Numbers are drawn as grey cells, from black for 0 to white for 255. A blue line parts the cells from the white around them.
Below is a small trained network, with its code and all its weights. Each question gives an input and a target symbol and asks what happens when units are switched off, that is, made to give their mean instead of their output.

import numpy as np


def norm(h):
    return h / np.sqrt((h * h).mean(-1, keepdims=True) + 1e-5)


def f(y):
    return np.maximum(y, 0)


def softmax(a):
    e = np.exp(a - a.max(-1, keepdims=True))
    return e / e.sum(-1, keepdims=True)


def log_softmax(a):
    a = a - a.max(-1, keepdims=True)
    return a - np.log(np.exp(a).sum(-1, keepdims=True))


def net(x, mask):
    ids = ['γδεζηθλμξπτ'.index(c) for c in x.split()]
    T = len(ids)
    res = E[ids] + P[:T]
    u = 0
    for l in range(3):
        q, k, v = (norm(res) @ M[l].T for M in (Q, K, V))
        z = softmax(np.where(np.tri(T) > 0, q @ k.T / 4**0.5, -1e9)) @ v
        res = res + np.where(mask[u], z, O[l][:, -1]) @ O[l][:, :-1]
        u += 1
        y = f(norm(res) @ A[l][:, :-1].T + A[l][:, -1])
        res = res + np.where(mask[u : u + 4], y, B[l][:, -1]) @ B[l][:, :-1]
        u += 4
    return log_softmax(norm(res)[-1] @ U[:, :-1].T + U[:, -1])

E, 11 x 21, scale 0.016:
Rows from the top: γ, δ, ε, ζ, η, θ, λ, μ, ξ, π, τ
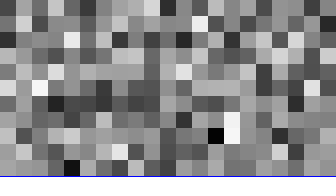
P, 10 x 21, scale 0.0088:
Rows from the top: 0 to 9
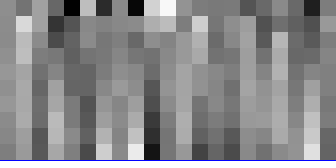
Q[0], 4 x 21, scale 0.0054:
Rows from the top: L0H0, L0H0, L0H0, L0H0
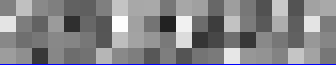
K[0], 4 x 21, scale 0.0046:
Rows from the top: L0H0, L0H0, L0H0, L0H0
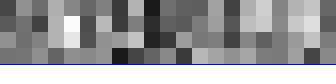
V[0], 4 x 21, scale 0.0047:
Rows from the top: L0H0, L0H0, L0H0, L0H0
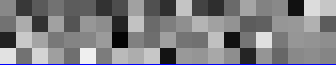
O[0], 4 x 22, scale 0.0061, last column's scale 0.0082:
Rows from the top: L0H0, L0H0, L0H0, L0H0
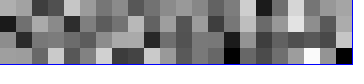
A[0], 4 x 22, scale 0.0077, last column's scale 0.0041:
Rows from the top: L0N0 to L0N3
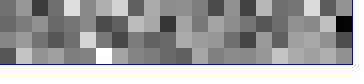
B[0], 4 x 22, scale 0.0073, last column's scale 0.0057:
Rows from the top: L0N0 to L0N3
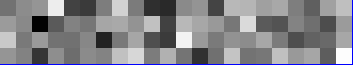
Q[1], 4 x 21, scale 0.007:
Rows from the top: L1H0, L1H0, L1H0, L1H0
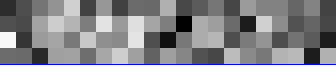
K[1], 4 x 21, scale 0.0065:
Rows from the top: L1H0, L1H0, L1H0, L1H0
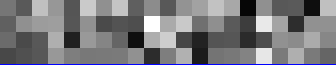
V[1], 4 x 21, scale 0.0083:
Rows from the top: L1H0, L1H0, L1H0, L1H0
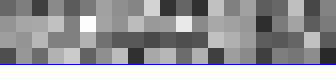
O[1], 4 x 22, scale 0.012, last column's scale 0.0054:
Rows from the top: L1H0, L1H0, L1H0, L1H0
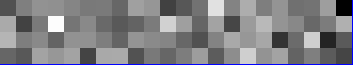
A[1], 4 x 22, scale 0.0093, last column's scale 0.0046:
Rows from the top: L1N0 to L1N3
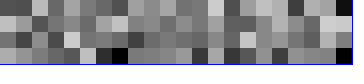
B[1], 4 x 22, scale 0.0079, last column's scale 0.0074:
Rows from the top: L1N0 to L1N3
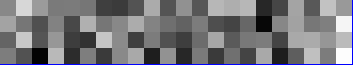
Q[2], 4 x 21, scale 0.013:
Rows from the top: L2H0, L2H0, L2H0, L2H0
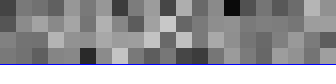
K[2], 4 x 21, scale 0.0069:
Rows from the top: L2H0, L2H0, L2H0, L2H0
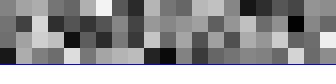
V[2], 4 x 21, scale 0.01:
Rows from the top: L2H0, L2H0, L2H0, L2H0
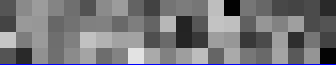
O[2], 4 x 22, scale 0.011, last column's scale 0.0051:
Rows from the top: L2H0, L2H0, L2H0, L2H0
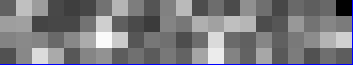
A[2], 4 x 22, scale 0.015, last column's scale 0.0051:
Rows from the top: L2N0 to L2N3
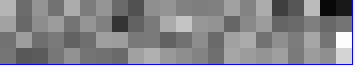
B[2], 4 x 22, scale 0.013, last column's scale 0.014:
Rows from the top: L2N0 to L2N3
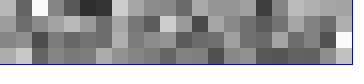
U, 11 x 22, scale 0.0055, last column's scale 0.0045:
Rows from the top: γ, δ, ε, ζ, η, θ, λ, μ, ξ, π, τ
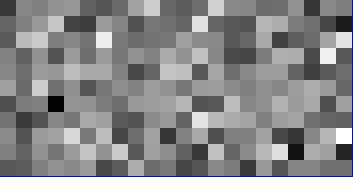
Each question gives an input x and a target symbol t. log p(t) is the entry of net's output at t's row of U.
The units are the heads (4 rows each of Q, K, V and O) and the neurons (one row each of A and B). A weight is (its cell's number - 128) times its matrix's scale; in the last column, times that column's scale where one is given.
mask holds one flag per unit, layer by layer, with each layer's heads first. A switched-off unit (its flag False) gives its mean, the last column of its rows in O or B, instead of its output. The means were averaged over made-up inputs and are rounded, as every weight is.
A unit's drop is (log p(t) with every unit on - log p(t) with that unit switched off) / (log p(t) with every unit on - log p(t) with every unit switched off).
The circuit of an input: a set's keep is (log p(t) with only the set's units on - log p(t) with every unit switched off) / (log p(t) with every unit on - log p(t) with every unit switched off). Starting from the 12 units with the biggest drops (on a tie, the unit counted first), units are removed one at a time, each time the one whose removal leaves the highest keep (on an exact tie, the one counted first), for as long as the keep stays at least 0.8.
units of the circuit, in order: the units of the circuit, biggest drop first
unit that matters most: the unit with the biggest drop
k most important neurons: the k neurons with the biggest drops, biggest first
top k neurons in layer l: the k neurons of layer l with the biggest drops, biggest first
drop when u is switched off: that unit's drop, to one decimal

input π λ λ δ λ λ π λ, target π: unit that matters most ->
L2H0
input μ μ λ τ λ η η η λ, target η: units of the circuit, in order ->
[L1H0 L2N1]
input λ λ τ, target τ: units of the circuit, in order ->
[L0H0 L1N3 L1H0]
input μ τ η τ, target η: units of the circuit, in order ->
[L0N2 L1H0 L0H0 L2N1]
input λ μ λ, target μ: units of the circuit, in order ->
[L0N3 L2H0 L0H0]
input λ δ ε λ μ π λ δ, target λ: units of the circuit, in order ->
[L2H0 L1N2]
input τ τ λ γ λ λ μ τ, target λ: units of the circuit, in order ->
[L1H0 L1N3]
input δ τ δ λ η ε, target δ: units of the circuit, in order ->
[L1H0 L0H0]
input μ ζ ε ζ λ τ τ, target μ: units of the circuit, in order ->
[L0H0 L2H0 L0N3 L1N3]
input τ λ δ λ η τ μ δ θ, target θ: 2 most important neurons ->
[L2N0 L0N2]
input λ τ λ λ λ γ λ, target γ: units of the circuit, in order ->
[L1H0 L1N0]
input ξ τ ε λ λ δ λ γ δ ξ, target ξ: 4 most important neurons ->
[L0N3 L0N0 L2N3 L2N2]
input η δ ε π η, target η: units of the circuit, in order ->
[L0H0 L1H0 L2N1]
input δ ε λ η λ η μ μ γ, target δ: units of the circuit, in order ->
[L0H0 L1H0]
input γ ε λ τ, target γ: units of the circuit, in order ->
[L0H0 L1H0 L1N0]
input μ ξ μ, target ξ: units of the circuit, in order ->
[L0H0 L0N0 L2H0 L2N3]
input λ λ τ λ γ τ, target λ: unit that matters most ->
L0N2
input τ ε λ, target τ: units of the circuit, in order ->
[L0H0 L1H0]
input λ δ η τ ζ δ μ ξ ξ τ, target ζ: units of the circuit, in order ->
[L0H0 L0N2 L1H0]
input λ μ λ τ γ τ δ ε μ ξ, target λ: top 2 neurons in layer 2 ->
[L2N2 L2N3]
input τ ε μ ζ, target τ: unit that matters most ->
L0H0
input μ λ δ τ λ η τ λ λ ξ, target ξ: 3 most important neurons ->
[L0N0 L2N3 L0N3]
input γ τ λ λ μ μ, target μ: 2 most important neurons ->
[L0N3 L1N2]
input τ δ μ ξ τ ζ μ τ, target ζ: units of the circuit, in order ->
[L0H0 L1H0 L0N2]
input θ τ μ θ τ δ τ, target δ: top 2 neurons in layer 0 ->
[L0N2 L0N3]
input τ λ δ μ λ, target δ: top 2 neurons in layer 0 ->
[L0N0 L0N3]
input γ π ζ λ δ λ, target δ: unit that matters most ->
L1H0
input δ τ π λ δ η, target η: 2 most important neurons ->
[L2N1 L0N3]
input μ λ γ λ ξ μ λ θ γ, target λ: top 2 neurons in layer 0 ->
[L0N1 L0N0]
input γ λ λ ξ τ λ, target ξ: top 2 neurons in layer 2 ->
[L2N3 L2N2]
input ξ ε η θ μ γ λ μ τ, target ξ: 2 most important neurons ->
[L0N0 L2N3]
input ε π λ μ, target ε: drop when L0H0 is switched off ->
0.5
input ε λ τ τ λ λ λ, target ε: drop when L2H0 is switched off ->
0.8
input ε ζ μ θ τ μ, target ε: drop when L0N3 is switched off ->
0.0
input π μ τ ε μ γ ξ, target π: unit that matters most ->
L0H0
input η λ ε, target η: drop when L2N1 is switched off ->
0.2
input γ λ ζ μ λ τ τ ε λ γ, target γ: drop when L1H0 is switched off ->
1.3
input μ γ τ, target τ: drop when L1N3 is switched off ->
0.6
